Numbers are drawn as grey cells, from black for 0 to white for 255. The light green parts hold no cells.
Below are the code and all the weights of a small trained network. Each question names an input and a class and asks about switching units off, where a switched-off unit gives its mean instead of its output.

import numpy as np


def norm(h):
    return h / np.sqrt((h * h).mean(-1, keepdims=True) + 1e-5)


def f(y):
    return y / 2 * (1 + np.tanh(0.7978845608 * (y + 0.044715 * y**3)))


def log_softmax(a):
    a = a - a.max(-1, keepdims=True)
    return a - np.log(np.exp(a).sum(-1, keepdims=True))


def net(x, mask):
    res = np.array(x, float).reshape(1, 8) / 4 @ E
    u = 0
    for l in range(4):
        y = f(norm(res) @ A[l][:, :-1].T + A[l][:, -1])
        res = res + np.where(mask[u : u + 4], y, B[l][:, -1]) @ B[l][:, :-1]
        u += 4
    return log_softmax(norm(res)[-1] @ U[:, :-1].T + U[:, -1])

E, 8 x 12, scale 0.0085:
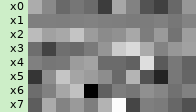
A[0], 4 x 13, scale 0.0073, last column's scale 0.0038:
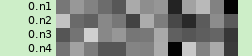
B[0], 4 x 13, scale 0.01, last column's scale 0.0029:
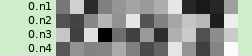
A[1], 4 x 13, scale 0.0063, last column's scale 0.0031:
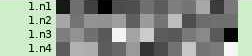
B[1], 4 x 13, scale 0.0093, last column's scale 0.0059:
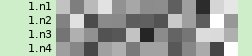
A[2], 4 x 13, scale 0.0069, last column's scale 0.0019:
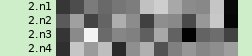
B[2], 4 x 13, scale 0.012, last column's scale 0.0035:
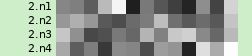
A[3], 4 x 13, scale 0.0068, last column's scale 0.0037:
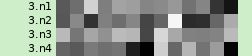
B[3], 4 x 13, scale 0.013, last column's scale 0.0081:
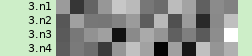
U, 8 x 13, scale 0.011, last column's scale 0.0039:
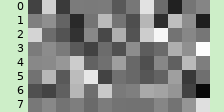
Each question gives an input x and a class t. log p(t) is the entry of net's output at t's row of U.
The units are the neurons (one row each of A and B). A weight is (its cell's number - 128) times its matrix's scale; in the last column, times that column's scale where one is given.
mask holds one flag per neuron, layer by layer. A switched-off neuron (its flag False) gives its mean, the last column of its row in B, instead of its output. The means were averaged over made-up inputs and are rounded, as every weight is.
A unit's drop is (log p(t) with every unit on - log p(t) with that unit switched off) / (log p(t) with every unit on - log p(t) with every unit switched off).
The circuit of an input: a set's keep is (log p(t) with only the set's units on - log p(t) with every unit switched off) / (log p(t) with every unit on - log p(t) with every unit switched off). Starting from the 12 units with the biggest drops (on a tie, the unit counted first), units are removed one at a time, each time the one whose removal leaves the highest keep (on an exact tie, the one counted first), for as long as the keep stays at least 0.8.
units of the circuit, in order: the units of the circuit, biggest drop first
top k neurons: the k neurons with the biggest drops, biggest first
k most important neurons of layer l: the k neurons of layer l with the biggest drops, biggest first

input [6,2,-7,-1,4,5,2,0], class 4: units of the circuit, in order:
[1.n1]
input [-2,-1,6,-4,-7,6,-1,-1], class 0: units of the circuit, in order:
[0.n1; 0.n4]
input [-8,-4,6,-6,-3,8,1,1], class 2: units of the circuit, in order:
[0.n3; 2.n3]
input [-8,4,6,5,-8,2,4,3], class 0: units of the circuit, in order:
[0.n1; 0.n4]
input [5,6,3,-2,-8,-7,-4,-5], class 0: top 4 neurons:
[0.n4; 0.n1; 0.n3; 1.n1]
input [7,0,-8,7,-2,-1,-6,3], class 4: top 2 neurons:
[1.n1; 1.n3]
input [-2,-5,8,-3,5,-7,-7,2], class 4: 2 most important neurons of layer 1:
[1.n3; 1.n4]
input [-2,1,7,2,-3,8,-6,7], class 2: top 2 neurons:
[2.n3; 0.n3]
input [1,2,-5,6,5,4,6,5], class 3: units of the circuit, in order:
[2.n4; 3.n4]
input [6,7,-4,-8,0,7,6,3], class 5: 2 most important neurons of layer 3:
[3.n3; 3.n4]
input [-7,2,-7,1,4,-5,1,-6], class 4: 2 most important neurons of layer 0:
[0.n2; 0.n4]
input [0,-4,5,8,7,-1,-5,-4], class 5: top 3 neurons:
[2.n1; 0.n4; 1.n1]
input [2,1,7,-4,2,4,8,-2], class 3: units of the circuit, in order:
[1.n1; 2.n4]
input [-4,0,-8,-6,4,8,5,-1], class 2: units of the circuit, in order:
[2.n3; 0.n3]
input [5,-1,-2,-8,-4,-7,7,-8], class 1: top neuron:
[3.n4]
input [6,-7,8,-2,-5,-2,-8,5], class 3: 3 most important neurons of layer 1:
[1.n3; 1.n1; 1.n4]
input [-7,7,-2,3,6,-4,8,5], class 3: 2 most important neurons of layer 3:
[3.n4; 3.n2]
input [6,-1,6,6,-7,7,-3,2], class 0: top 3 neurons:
[0.n1; 0.n4; 1.n2]
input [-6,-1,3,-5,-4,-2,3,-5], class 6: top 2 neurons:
[1.n4; 2.n1]
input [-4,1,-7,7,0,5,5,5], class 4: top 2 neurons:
[1.n1; 3.n4]
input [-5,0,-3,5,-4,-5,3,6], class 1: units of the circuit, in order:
[2.n4]
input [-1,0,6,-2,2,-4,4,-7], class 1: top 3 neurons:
[3.n4; 1.n1; 0.n2]
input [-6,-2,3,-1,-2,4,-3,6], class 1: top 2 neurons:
[1.n3; 1.n1]
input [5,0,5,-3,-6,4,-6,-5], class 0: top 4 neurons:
[0.n4; 0.n1; 1.n1; 2.n4]
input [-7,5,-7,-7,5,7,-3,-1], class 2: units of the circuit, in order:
[2.n3; 0.n3; 0.n2]
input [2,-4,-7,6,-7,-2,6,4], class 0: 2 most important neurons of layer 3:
[3.n2; 3.n3]
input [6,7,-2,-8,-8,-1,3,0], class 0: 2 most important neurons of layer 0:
[0.n4; 0.n1]
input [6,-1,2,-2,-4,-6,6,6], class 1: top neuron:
[2.n4]
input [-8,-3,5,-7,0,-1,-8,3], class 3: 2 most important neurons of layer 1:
[1.n3; 1.n1]
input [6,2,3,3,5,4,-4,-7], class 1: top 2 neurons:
[3.n4; 1.n1]
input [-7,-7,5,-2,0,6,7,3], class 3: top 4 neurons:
[2.n4; 0.n2; 0.n4; 1.n1]
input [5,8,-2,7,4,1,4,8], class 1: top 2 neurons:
[2.n4; 1.n4]
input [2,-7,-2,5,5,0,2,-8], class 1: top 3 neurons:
[3.n4; 0.n1; 0.n4]
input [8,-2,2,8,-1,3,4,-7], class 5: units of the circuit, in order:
[2.n1]
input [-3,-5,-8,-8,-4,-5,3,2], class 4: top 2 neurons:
[1.n1; 2.n1]
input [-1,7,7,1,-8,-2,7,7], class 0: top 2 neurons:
[0.n1; 0.n4]
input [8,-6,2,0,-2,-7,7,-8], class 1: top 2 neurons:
[3.n4; 1.n1]
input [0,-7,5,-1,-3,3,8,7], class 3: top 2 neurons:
[2.n4; 3.n4]
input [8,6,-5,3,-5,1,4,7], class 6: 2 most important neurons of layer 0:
[0.n2; 0.n4]
